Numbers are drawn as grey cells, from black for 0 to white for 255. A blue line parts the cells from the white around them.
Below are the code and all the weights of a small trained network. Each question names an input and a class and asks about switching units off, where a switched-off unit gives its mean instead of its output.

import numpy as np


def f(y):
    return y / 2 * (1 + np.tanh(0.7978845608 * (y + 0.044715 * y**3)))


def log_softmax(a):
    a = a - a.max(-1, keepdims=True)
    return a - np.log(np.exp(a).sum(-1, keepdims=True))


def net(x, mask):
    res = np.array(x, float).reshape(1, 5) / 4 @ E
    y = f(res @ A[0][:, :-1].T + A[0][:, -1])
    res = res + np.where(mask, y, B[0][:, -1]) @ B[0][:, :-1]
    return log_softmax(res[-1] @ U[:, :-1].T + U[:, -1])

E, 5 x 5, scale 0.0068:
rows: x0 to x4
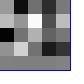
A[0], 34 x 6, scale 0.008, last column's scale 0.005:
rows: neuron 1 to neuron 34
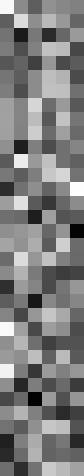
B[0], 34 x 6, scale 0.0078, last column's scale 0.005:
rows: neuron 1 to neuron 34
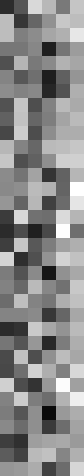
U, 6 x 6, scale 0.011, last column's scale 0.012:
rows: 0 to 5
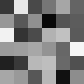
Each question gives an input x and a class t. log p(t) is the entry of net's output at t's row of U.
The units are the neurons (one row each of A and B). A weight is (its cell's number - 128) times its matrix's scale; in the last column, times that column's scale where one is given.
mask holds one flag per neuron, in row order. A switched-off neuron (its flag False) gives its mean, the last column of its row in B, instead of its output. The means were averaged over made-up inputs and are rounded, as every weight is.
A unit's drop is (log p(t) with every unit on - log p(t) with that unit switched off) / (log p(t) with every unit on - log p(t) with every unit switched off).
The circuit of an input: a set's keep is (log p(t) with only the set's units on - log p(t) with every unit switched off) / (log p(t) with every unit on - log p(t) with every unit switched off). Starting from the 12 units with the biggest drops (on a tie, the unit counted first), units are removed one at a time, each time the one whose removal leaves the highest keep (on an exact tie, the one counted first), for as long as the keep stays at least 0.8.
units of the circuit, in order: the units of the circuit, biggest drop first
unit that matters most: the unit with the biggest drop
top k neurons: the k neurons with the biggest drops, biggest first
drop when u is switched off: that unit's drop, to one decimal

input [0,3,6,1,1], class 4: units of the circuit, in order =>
[neuron 33; neuron 32]
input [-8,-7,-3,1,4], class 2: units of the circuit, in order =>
[neuron 19]
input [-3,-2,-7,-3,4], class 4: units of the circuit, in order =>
[neuron 24; neuron 1]
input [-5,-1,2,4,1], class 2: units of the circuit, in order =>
[neuron 12; neuron 19; neuron 2]
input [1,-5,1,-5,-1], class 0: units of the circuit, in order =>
[neuron 16; neuron 29]
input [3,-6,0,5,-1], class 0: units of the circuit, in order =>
[neuron 16; neuron 29]
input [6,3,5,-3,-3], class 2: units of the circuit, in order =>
[neuron 28; neuron 11]
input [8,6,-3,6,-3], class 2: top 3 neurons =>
[neuron 28; neuron 11; neuron 3]
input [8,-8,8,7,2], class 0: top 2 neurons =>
[neuron 29; neuron 16]
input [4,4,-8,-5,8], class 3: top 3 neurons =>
[neuron 34; neuron 33; neuron 7]
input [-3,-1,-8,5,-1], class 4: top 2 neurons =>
[neuron 24; neuron 1]
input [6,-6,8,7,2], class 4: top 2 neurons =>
[neuron 33; neuron 32]
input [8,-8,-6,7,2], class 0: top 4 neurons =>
[neuron 16; neuron 29; neuron 22; neuron 5]
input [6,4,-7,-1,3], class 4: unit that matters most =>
neuron 1
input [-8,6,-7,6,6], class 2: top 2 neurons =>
[neuron 19; neuron 12]
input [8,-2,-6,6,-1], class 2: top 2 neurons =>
[neuron 28; neuron 11]
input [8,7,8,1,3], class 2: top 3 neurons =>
[neuron 28; neuron 3; neuron 11]
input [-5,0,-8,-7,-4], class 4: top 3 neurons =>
[neuron 24; neuron 1; neuron 27]
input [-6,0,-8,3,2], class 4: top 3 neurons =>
[neuron 24; neuron 1; neuron 27]
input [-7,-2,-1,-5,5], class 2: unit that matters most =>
neuron 19
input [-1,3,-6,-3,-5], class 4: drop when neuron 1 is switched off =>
0.2
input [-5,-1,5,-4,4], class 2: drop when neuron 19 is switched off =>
0.4
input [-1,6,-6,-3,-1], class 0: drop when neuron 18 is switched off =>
0.2
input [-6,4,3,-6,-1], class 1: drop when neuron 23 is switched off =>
0.1
